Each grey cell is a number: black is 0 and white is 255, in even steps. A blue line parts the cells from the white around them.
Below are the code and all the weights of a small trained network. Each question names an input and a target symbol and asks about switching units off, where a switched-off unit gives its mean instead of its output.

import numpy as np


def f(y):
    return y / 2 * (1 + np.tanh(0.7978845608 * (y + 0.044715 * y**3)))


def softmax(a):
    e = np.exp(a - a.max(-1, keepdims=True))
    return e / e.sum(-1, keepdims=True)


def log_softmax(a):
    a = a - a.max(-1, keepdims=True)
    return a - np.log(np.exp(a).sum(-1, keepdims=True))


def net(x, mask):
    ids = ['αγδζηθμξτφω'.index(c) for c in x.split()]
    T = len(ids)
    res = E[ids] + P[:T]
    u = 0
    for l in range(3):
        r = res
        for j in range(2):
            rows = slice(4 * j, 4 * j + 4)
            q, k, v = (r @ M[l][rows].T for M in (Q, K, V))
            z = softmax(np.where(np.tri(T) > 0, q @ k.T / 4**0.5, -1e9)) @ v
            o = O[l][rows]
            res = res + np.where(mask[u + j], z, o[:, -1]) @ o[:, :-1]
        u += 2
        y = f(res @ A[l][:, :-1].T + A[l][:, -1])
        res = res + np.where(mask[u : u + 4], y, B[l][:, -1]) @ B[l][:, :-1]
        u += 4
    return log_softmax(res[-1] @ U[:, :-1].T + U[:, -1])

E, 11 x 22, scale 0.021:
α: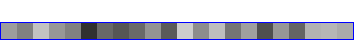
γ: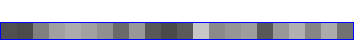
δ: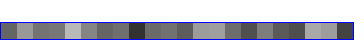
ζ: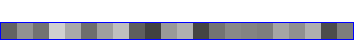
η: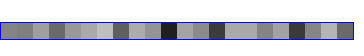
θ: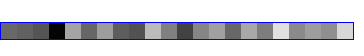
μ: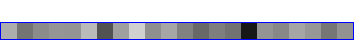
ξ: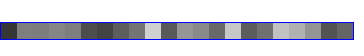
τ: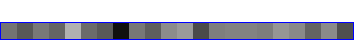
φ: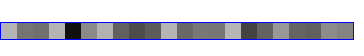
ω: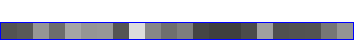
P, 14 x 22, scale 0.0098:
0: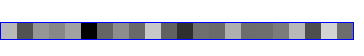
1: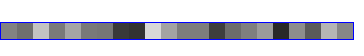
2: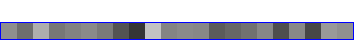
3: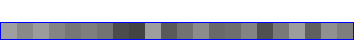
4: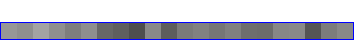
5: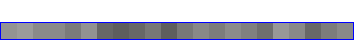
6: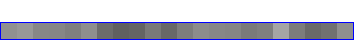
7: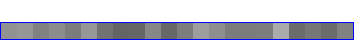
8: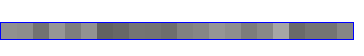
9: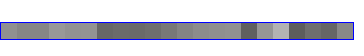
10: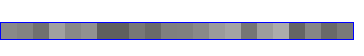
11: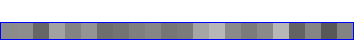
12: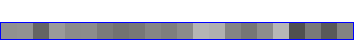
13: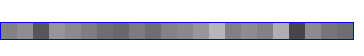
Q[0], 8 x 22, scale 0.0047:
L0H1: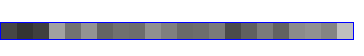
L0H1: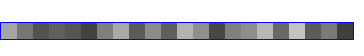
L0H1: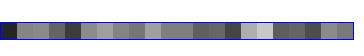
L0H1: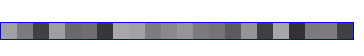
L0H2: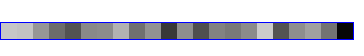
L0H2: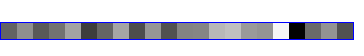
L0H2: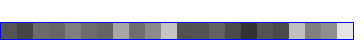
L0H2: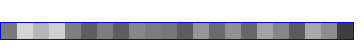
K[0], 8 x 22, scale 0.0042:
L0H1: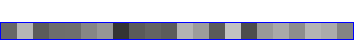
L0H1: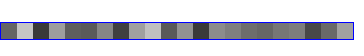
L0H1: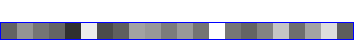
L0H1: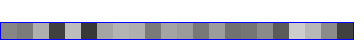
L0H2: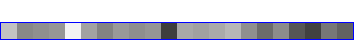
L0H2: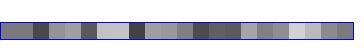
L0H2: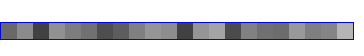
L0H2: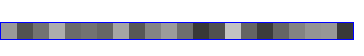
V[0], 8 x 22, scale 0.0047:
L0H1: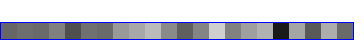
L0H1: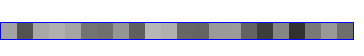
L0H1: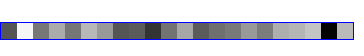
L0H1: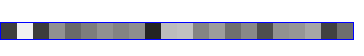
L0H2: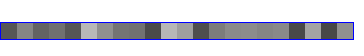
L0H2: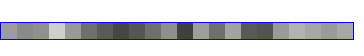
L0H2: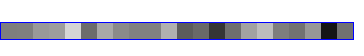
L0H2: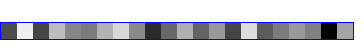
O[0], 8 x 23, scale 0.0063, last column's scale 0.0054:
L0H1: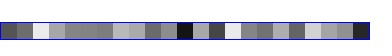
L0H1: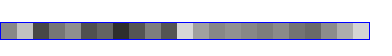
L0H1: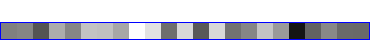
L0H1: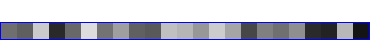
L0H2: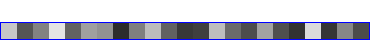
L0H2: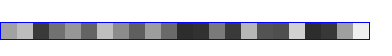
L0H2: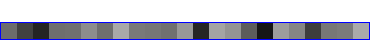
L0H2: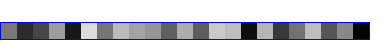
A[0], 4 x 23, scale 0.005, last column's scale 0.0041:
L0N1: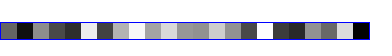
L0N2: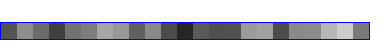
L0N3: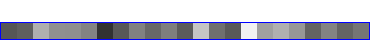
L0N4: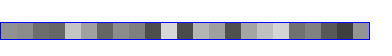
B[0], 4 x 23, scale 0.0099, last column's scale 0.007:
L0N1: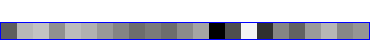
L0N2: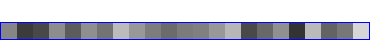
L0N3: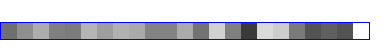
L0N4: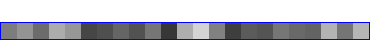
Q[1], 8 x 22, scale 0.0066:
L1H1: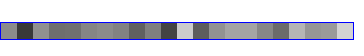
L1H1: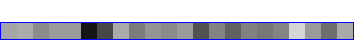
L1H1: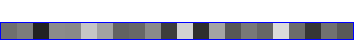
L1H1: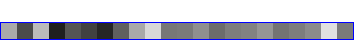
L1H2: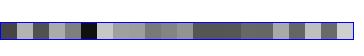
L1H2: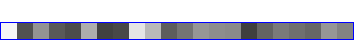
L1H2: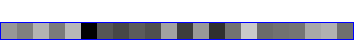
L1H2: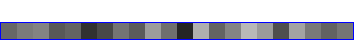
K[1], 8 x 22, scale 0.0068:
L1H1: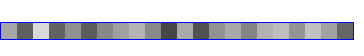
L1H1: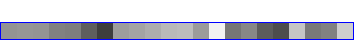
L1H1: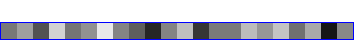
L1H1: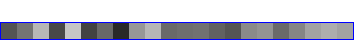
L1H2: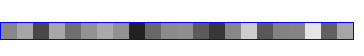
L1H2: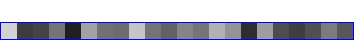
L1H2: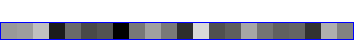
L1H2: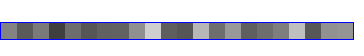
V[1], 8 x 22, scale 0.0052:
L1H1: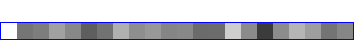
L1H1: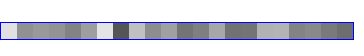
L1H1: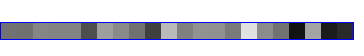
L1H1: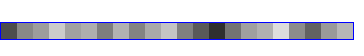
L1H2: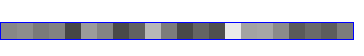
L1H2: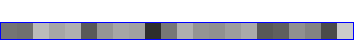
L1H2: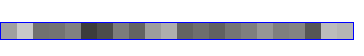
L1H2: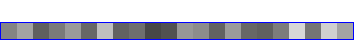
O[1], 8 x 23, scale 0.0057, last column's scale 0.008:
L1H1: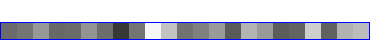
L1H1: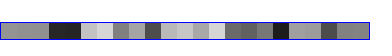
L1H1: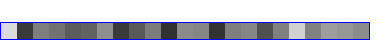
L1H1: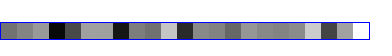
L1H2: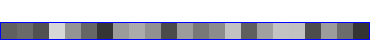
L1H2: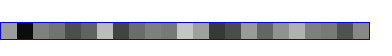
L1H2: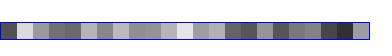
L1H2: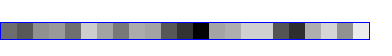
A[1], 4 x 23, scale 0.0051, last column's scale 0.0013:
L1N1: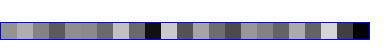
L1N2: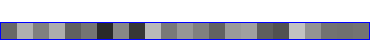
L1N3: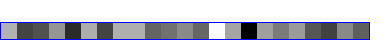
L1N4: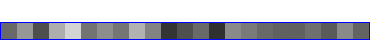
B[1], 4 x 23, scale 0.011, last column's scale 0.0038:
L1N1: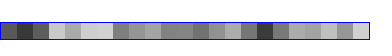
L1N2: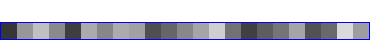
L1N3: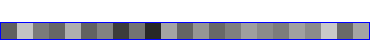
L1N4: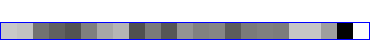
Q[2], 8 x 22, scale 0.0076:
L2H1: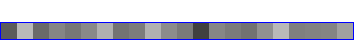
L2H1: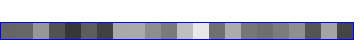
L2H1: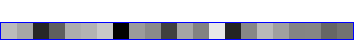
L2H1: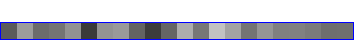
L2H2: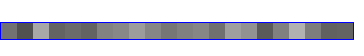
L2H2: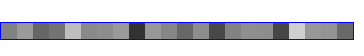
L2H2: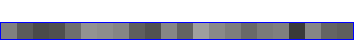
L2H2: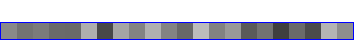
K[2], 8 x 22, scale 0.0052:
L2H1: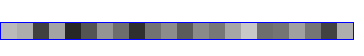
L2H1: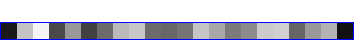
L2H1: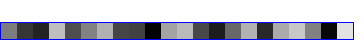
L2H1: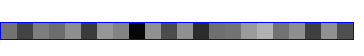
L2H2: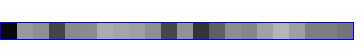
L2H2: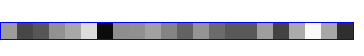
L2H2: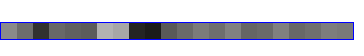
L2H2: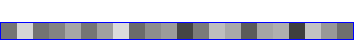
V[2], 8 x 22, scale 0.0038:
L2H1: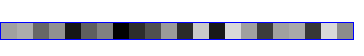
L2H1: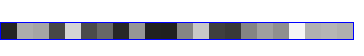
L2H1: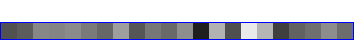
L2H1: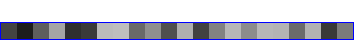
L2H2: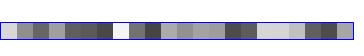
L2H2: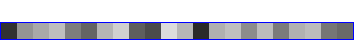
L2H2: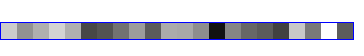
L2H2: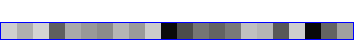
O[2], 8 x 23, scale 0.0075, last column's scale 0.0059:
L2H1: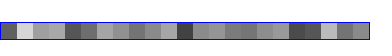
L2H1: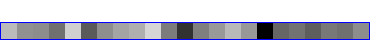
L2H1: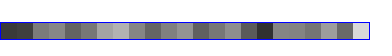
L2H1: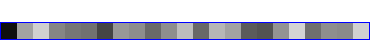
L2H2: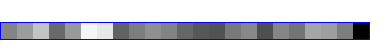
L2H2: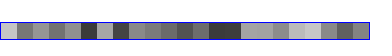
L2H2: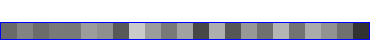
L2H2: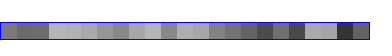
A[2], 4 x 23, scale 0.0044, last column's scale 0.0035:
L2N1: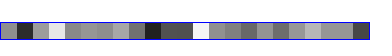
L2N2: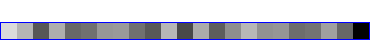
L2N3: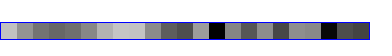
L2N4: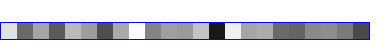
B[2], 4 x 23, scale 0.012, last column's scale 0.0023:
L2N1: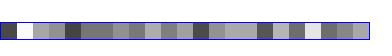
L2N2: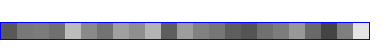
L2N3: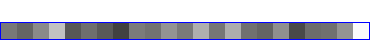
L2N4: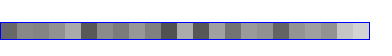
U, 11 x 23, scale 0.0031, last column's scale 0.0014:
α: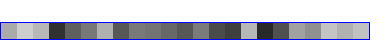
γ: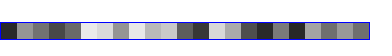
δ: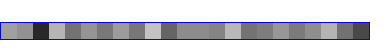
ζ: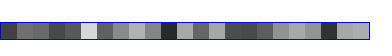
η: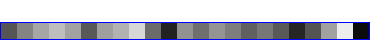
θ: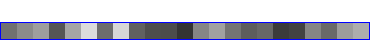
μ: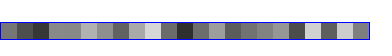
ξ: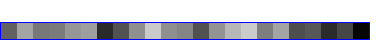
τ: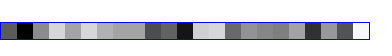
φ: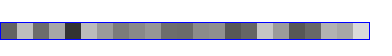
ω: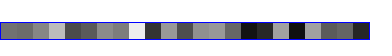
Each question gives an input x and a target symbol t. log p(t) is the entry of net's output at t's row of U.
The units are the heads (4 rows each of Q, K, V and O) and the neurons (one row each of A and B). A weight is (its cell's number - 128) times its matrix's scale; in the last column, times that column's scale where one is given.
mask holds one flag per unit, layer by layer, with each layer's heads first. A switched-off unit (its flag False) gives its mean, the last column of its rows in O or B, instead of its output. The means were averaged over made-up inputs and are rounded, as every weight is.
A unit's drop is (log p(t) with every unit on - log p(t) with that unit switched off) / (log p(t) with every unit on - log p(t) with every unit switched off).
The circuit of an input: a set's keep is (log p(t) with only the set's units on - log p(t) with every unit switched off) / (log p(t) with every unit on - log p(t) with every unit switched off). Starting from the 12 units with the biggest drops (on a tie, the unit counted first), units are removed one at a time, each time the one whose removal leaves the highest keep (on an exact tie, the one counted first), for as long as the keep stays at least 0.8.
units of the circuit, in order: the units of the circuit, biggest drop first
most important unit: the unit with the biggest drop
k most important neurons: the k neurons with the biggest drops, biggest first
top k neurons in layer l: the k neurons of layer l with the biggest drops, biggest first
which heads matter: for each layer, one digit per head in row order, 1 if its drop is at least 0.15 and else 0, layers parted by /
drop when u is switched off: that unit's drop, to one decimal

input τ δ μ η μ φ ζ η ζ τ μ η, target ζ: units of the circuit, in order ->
[L0H2, L2H1, L1H2]
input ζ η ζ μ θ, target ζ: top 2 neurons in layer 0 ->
[L0N3, L0N2]
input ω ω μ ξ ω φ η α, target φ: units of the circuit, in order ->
[L2H1]
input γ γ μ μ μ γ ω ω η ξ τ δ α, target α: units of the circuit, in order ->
[L0N2, L0H2]
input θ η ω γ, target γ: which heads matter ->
01 / 10 / 00
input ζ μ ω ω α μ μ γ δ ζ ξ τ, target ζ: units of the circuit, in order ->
[L0H2, L2H1]
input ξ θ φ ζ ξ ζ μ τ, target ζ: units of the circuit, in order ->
[L0H2, L2H1, L1H2]
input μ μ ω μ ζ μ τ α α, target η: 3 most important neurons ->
[L0N3, L1N4, L1N2]
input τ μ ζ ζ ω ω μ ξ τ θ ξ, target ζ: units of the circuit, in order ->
[L0H2, L2H1]
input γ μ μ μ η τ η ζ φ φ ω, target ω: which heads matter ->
00 / 01 / 10
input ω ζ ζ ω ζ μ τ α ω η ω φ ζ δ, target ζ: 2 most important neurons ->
[L0N1, L0N3]
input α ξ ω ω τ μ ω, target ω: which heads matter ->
00 / 10 / 00
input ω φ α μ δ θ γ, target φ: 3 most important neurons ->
[L0N3, L2N1, L0N4]
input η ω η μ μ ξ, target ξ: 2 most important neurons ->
[L0N3, L1N1]
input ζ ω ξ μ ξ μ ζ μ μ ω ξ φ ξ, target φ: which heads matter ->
11 / 10 / 10
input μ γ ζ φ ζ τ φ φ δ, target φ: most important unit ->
L0H1
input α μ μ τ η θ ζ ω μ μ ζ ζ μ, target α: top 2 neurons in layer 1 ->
[L1N3, L1N1]
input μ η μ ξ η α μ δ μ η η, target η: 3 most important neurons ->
[L2N4, L0N3, L1N4]
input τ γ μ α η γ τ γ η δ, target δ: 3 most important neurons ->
[L1N1, L0N4, L2N1]
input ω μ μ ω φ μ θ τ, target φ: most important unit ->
L2H1
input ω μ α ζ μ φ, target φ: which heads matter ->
00 / 00 / 10
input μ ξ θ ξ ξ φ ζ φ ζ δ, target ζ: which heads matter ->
11 / 01 / 10
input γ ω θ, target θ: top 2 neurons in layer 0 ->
[L0N3, L0N2]
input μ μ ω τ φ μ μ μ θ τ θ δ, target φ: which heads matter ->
00 / 00 / 10
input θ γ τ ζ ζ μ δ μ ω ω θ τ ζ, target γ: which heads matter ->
11 / 01 / 11
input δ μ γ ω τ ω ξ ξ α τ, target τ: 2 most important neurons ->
[L1N1, L0N3]
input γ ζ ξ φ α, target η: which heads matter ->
01 / 11 / 00
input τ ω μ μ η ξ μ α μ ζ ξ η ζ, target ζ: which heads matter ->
11 / 01 / 10
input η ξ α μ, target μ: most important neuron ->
[L0N3]
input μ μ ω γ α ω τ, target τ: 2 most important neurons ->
[L0N3, L1N1]
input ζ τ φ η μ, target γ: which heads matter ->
11 / 01 / 11
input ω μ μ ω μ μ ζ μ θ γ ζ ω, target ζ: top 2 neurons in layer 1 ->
[L1N4, L1N3]
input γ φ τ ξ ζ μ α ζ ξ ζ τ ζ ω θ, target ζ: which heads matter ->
11 / 00 / 11
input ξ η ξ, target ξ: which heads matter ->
01 / 10 / 10
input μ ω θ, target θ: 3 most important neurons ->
[L0N2, L0N3, L0N4]
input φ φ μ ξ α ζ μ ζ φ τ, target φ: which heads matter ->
10 / 01 / 10
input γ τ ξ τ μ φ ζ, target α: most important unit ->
L1H2
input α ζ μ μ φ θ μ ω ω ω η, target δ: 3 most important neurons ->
[L0N3, L1N4, L1N2]
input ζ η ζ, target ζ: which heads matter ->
01 / 10 / 10
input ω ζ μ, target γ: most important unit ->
L2H1
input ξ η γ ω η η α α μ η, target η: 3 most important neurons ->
[L2N4, L1N4, L0N3]
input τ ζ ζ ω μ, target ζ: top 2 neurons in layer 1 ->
[L1N4, L1N3]
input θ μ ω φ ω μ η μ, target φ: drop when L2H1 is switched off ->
0.6
